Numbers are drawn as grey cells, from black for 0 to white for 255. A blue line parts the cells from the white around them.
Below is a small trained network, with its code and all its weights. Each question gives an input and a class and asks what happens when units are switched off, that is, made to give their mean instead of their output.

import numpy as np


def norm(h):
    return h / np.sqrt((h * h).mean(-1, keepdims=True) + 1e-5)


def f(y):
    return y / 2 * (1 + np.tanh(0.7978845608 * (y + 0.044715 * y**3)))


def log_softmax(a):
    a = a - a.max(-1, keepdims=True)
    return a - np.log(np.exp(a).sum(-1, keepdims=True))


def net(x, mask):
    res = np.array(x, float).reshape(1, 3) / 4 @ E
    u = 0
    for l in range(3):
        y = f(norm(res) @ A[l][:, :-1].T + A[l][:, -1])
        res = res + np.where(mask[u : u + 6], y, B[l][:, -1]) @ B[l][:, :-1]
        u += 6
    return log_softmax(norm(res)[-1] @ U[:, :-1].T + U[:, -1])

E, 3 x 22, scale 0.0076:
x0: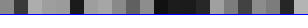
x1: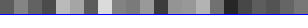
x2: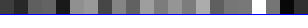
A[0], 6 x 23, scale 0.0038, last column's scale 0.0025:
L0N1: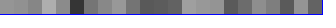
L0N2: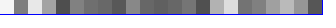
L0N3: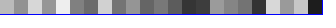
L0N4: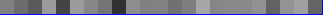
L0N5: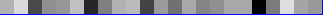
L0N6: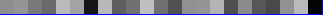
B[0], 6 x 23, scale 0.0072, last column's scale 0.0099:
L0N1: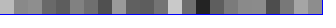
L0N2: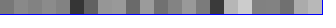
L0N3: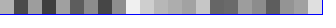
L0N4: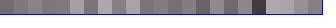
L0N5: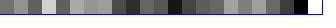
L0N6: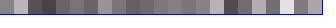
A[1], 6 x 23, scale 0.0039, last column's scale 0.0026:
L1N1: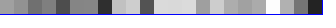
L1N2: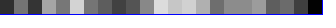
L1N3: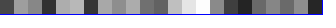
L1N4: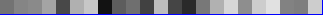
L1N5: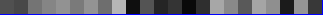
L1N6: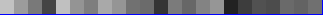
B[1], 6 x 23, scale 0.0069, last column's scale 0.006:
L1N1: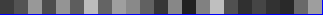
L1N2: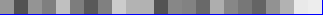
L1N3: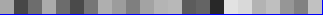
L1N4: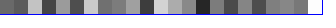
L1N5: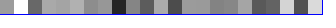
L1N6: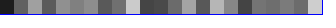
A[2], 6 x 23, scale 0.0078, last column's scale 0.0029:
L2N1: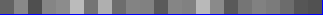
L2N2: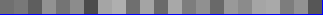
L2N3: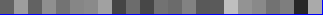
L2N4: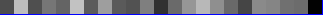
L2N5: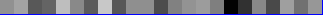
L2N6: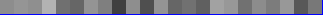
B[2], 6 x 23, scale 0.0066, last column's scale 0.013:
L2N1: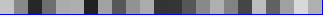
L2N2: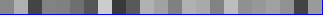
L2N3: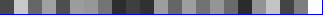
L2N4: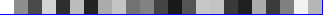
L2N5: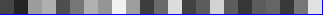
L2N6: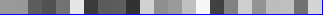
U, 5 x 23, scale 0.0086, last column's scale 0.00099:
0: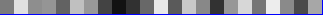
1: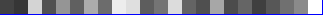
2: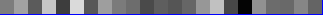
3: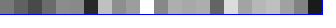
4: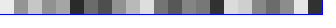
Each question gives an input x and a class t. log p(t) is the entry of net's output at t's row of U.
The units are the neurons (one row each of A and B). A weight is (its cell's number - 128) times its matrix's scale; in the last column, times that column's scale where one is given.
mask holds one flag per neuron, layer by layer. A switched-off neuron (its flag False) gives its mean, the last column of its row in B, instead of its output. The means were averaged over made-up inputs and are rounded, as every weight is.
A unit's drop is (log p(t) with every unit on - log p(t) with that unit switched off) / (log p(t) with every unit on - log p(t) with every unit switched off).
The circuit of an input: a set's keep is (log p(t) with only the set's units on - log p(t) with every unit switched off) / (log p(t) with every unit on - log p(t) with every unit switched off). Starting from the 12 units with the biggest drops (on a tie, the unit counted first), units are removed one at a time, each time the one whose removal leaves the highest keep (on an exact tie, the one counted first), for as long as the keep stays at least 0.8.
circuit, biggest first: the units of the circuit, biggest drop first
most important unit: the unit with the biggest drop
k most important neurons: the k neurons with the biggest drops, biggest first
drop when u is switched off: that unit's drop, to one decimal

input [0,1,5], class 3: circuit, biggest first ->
(L0N5, L2N3)
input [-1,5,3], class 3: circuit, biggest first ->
(L0N5, L1N3)
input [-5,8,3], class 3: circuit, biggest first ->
(L1N3)
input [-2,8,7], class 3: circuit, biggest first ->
(L0N5, L1N3)
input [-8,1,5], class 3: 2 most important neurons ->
(L1N3, L2N5)
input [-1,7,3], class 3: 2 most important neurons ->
(L0N5, L1N3)
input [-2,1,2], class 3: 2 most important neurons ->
(L0N5, L1N3)
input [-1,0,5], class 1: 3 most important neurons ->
(L0N5, L0N2, L2N6)
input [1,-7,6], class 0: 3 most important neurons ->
(L0N3, L2N5, L1N5)
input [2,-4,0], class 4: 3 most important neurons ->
(L0N5, L0N2, L2N5)
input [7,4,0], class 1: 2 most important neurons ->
(L0N5, L0N3)
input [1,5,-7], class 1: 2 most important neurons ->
(L0N3, L2N5)
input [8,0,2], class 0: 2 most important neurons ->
(L1N5, L2N6)
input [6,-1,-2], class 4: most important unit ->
L2N5
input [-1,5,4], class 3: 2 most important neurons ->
(L0N5, L1N3)
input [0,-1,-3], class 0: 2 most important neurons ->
(L0N5, L1N2)
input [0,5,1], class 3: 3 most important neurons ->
(L0N5, L1N3, L1N5)
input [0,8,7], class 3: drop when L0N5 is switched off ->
1.7
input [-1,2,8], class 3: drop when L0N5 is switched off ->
2.0
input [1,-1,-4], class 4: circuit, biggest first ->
(L0N3)
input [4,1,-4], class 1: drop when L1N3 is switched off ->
0.2
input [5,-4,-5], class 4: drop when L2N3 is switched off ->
0.0
